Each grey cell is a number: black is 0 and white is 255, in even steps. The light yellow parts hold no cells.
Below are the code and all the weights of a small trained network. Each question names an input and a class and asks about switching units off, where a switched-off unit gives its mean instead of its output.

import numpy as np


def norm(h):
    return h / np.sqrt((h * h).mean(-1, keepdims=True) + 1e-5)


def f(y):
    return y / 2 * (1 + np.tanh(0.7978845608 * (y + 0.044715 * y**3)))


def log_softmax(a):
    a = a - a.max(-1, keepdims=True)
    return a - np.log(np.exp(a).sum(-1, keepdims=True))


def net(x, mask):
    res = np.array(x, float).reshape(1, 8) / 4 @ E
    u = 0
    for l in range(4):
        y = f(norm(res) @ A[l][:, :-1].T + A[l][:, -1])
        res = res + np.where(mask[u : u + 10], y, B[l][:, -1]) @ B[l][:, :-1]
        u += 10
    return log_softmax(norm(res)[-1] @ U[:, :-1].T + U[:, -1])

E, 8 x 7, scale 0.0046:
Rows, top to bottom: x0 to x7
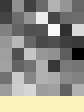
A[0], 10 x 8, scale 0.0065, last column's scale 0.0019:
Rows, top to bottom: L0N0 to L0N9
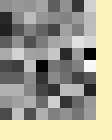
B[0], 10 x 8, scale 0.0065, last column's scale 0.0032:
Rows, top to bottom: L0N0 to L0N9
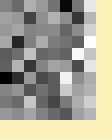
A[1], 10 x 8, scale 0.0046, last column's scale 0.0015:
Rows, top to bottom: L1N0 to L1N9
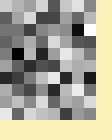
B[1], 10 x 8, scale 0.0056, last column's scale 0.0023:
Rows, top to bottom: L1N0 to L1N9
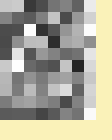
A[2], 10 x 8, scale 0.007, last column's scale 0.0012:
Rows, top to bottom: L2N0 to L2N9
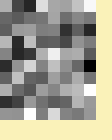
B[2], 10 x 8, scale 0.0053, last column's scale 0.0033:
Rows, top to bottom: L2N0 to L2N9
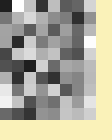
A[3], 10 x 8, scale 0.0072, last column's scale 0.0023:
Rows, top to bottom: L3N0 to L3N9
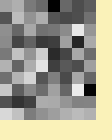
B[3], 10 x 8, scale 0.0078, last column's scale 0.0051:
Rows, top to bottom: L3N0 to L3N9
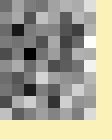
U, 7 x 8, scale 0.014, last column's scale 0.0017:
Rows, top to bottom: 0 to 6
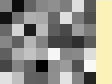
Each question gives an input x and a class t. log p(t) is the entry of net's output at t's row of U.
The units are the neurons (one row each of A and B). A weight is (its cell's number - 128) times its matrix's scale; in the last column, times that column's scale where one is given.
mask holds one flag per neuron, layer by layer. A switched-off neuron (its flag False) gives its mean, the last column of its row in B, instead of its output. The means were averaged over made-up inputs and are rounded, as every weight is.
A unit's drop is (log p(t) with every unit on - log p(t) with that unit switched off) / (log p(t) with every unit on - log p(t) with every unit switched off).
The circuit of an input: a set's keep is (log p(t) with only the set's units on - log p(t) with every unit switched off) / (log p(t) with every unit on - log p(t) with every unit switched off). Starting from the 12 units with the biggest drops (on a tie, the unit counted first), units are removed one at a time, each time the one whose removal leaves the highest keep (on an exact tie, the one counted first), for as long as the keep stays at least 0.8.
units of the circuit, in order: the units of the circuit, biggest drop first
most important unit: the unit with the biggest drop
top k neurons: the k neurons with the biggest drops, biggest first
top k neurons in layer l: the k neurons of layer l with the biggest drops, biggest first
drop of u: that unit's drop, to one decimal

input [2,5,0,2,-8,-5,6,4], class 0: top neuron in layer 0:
(L0N9)
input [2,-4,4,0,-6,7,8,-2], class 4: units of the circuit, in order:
(L0N3 L2N4)
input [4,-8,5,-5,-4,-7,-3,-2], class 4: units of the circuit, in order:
(L2N4 L0N3)
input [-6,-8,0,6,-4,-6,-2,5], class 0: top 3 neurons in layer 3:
(L3N2 L3N7 L3N6)
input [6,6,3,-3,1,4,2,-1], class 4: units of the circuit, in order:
(L1N6 L2N0)
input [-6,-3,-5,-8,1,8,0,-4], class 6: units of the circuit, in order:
(L1N0 L0N3)
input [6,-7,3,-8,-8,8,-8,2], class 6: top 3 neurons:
(L1N5 L0N0 L0N7)
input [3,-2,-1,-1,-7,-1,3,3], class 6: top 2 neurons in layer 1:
(L1N0 L1N5)
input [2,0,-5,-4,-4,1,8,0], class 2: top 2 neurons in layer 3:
(L3N4 L3N1)
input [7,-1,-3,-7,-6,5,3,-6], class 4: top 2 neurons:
(L0N3 L2N0)
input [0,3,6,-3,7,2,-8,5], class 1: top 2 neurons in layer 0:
(L0N5 L0N0)
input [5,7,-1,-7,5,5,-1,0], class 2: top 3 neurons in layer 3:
(L3N5 L3N1 L3N2)
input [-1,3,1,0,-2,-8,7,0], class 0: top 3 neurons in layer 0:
(L0N4 L0N9 L0N8)
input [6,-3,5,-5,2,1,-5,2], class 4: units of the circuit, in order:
(L2N4)
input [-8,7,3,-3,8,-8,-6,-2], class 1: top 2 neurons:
(L3N8 L0N5)
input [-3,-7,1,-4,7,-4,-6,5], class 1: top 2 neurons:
(L0N5 L2N5)
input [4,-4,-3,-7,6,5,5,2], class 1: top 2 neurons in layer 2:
(L2N9 L2N5)
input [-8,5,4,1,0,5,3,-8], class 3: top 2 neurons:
(L2N3 L1N4)
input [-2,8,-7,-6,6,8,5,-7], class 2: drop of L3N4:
0.2
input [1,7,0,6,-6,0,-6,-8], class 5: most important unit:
L3N3
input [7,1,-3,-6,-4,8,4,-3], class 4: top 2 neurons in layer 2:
(L2N0 L2N7)
